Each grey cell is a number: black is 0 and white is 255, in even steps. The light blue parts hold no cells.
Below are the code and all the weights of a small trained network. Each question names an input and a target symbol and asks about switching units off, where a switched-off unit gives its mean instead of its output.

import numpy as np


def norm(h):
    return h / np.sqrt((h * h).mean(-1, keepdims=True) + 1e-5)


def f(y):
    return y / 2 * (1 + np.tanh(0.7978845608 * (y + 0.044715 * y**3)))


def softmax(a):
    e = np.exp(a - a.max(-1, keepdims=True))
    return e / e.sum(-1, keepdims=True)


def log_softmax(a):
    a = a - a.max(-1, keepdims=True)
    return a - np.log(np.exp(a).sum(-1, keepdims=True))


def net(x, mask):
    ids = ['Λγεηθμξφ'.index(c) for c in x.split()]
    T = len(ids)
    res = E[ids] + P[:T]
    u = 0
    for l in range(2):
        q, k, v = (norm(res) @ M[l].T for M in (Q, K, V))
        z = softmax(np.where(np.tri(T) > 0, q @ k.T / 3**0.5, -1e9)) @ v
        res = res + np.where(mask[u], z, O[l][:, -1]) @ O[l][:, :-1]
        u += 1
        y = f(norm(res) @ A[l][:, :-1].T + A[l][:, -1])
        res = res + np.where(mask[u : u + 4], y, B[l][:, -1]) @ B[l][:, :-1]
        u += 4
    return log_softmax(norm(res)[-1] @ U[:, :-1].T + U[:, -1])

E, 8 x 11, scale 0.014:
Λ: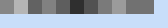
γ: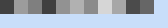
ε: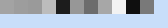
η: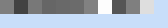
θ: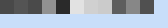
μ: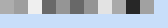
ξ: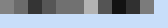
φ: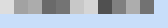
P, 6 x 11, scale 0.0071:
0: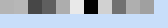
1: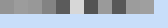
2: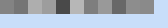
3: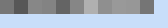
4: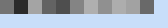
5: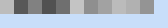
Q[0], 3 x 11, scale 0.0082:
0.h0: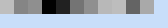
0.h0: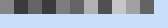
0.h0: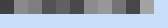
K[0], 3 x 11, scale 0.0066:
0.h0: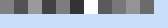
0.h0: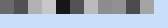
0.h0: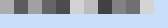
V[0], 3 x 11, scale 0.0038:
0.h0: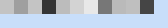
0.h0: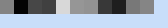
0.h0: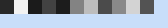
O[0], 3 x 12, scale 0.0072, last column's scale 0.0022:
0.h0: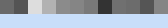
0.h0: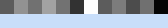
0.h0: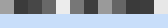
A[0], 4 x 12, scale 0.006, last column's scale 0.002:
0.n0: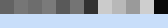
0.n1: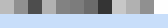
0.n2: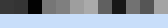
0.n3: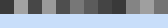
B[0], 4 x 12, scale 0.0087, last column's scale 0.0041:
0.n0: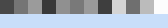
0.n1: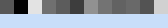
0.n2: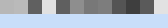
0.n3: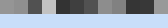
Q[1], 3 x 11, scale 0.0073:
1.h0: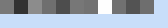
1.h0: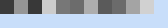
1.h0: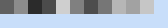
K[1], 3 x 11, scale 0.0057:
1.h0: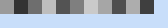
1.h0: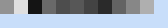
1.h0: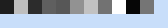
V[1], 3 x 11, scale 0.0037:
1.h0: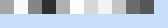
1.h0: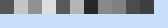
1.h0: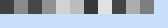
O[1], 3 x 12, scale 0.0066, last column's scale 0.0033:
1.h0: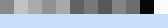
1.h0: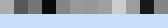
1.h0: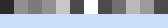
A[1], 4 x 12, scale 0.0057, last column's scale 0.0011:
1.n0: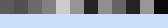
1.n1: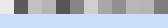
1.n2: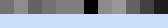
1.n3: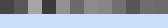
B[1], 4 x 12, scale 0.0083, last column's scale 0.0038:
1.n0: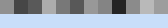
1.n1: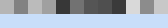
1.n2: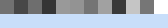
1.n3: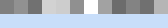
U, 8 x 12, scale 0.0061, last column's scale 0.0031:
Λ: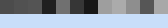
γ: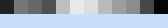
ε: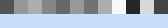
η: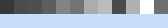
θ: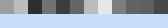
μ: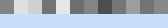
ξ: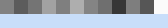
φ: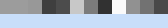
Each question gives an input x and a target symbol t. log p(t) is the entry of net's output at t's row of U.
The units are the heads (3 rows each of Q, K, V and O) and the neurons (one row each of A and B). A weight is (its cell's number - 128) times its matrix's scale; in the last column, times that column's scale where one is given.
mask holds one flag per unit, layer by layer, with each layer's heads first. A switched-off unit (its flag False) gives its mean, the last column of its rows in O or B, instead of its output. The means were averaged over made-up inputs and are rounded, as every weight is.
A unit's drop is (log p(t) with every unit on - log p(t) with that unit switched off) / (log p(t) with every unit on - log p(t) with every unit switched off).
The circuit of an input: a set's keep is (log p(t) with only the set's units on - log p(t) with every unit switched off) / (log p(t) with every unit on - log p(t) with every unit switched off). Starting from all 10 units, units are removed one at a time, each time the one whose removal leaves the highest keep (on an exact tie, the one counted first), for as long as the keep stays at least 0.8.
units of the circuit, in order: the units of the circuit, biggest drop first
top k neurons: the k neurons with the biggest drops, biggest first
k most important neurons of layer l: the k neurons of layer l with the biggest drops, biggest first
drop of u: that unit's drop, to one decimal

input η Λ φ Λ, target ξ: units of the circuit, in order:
(0.h0)
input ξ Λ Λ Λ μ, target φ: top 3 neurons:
(1.n1 0.n1 1.n0)
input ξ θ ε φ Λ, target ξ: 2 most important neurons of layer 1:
(1.n0 1.n3)
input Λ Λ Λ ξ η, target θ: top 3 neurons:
(0.n2 0.n1 1.n2)
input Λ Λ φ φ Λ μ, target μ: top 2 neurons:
(0.n1 0.n0)
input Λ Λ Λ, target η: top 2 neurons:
(1.n0 0.n2)
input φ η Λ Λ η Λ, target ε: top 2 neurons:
(0.n0 1.n2)
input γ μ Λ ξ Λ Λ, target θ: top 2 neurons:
(1.n3 0.n0)
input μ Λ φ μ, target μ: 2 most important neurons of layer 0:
(0.n1 0.n0)
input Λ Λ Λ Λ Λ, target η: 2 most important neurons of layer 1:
(1.n0 1.n3)
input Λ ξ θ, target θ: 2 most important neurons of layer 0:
(0.n2 0.n1)
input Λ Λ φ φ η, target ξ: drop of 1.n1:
0.2
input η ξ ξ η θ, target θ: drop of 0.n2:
0.2
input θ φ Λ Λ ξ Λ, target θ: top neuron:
(0.n0)
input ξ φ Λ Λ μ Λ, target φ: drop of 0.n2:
-0.1
